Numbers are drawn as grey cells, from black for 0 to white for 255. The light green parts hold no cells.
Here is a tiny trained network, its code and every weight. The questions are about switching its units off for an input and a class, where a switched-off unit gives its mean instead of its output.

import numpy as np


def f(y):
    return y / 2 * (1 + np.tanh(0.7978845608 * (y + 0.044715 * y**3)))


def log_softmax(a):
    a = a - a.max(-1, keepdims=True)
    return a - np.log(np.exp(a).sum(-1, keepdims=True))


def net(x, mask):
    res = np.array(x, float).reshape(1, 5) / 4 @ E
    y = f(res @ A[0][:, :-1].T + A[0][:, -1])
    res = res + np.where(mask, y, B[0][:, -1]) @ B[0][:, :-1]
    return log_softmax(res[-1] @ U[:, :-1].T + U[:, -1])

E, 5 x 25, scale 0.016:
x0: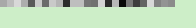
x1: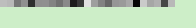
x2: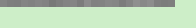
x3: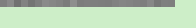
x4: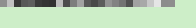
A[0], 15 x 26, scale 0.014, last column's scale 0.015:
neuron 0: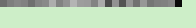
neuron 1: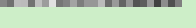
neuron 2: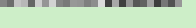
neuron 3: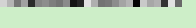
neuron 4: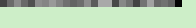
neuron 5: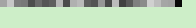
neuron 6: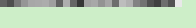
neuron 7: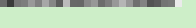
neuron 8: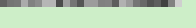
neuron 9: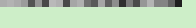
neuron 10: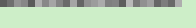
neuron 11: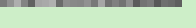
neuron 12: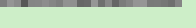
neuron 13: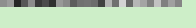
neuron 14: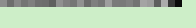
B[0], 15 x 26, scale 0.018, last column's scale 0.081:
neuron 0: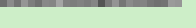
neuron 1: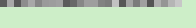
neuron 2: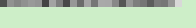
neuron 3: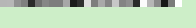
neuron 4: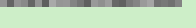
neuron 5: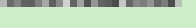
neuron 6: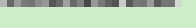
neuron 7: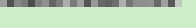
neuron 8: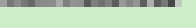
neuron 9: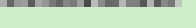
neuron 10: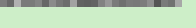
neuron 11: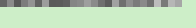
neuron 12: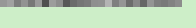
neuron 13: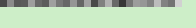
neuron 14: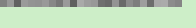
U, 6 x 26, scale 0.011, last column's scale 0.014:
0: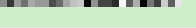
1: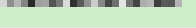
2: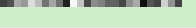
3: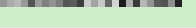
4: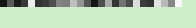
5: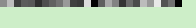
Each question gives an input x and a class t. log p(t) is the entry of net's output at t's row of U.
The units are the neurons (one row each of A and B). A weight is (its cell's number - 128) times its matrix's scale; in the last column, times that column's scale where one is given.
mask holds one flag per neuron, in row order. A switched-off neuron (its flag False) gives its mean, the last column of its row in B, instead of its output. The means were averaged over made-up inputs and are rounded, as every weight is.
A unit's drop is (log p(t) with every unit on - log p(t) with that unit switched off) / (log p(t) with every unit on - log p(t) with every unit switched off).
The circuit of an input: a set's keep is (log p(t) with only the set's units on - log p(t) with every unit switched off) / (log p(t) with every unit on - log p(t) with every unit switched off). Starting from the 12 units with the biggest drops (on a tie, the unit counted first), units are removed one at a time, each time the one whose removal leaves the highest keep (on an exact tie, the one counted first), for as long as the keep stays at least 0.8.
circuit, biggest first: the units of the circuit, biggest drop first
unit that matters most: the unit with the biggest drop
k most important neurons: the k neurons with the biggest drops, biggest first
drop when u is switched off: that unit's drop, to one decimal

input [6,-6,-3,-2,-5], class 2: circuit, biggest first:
neuron 3
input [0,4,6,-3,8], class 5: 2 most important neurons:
neuron 13; neuron 6
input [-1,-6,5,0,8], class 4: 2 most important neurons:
neuron 3; neuron 13
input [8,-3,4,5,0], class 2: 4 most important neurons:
neuron 3; neuron 2; neuron 1; neuron 6
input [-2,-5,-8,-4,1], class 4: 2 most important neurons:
neuron 3; neuron 9
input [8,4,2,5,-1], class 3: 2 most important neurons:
neuron 2; neuron 1
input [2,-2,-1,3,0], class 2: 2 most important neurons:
neuron 3; neuron 6
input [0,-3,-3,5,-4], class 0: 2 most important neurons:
neuron 3; neuron 13
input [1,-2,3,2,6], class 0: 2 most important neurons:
neuron 3; neuron 5
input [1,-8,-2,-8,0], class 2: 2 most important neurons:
neuron 3; neuron 13
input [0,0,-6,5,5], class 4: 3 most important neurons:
neuron 3; neuron 6; neuron 13
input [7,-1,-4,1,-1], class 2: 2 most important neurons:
neuron 3; neuron 2
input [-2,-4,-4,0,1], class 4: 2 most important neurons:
neuron 3; neuron 9
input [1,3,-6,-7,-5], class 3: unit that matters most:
neuron 5
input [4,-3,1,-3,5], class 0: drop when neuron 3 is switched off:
1.1
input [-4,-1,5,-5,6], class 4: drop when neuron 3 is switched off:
0.8
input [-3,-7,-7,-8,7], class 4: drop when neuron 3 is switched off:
0.8
